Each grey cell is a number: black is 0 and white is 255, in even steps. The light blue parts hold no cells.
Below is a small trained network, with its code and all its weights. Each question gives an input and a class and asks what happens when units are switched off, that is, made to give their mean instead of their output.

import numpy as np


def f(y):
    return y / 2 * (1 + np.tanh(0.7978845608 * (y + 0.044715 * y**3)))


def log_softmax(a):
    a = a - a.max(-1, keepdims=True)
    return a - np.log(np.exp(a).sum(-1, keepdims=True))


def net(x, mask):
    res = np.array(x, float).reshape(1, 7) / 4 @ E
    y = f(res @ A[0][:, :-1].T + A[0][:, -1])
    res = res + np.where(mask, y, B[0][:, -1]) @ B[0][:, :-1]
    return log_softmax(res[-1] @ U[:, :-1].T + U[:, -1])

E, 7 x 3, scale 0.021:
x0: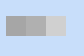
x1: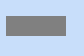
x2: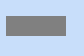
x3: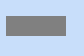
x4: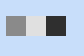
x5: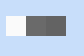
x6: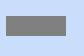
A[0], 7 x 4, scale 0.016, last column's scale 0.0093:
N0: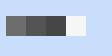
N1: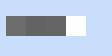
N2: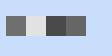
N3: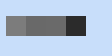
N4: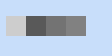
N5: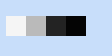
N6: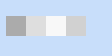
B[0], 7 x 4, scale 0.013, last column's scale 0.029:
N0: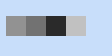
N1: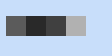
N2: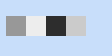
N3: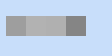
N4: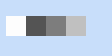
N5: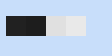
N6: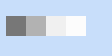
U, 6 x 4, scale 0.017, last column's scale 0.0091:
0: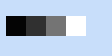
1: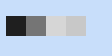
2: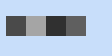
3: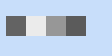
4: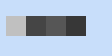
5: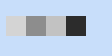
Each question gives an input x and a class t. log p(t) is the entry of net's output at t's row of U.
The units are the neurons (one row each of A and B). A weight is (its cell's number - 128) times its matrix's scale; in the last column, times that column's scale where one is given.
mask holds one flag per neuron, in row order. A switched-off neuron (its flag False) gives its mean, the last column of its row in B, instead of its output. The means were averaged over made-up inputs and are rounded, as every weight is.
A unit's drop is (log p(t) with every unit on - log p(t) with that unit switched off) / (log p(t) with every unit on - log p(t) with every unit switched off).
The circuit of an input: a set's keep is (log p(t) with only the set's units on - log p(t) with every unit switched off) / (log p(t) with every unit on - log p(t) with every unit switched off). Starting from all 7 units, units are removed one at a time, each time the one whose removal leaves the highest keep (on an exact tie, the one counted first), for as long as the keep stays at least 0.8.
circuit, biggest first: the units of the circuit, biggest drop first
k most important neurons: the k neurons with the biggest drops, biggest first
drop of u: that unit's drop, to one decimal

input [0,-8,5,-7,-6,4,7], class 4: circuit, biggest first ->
N6
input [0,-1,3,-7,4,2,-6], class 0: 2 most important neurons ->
N5; N6
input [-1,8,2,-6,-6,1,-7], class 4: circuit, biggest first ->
N5; N6
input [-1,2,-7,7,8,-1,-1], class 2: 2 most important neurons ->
N2; N6
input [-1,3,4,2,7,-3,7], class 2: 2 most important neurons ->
N6; N2
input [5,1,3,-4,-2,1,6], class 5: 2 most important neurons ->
N5; N1
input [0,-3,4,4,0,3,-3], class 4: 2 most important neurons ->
N6; N4
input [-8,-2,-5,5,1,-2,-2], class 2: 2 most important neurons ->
N5; N0
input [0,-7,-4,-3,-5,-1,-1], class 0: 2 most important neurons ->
N6; N4
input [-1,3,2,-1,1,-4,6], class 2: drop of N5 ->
1.0
